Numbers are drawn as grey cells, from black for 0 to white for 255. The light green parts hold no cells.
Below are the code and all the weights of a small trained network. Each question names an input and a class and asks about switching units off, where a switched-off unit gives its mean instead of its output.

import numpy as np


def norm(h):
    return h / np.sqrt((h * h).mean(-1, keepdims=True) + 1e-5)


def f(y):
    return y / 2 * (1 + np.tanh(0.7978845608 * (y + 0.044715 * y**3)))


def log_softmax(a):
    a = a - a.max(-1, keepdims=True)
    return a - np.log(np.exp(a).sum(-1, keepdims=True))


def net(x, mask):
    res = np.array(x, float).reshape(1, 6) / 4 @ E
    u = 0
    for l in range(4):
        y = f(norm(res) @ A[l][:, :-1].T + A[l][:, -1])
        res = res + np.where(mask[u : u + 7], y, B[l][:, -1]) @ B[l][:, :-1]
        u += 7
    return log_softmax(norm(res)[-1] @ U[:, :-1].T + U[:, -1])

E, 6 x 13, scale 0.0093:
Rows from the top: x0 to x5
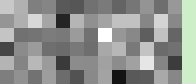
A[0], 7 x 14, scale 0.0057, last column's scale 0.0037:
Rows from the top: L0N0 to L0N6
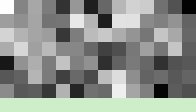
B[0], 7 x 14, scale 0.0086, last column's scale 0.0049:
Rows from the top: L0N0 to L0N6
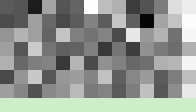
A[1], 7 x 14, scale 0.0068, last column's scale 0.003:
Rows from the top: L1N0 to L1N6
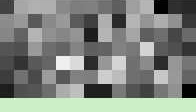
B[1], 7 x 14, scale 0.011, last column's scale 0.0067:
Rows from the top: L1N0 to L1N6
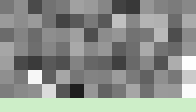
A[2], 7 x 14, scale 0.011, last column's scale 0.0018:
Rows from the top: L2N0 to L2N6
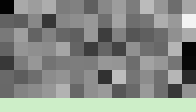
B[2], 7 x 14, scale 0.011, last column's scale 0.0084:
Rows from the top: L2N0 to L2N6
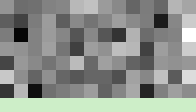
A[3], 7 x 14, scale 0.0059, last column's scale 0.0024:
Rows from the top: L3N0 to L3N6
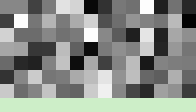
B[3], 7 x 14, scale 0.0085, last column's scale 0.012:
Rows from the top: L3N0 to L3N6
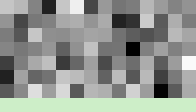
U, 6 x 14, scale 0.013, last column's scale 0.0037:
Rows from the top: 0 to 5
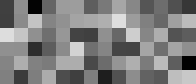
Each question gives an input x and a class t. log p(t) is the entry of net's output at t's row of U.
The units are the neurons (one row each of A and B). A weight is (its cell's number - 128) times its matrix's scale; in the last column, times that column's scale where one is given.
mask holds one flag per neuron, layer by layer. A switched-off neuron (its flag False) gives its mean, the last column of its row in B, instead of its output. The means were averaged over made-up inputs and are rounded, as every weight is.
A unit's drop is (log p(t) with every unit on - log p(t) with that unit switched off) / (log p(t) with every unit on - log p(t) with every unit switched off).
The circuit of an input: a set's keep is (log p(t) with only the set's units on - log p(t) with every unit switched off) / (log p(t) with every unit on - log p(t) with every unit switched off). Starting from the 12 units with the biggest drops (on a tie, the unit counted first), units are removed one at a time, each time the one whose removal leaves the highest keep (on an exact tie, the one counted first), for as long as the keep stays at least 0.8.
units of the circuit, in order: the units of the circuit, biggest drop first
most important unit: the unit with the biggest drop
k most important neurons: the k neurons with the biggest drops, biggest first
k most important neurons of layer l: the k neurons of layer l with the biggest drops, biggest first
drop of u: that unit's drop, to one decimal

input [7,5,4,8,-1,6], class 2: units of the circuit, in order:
(L0N2)
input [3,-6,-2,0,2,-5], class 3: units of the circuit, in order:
(L0N6 L3N0)
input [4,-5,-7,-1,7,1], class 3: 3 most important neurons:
(L0N1 L1N6 L1N3)
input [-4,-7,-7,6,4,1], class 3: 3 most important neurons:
(L0N1 L1N3 L0N6)
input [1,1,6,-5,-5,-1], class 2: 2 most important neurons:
(L0N0 L0N1)
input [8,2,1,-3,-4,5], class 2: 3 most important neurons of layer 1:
(L1N4 L1N6 L1N1)
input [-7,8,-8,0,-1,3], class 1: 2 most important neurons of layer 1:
(L1N4 L1N5)
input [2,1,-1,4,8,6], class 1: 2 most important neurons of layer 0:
(L0N0 L0N6)
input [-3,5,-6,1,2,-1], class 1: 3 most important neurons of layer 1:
(L1N4 L1N5 L1N6)
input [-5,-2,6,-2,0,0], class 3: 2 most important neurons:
(L1N6 L0N1)
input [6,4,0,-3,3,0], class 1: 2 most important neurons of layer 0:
(L0N0 L0N2)
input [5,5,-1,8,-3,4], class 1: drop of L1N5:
-0.1
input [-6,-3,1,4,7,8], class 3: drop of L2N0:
0.1
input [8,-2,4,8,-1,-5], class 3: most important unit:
L0N6
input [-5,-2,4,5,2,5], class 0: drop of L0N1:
0.2
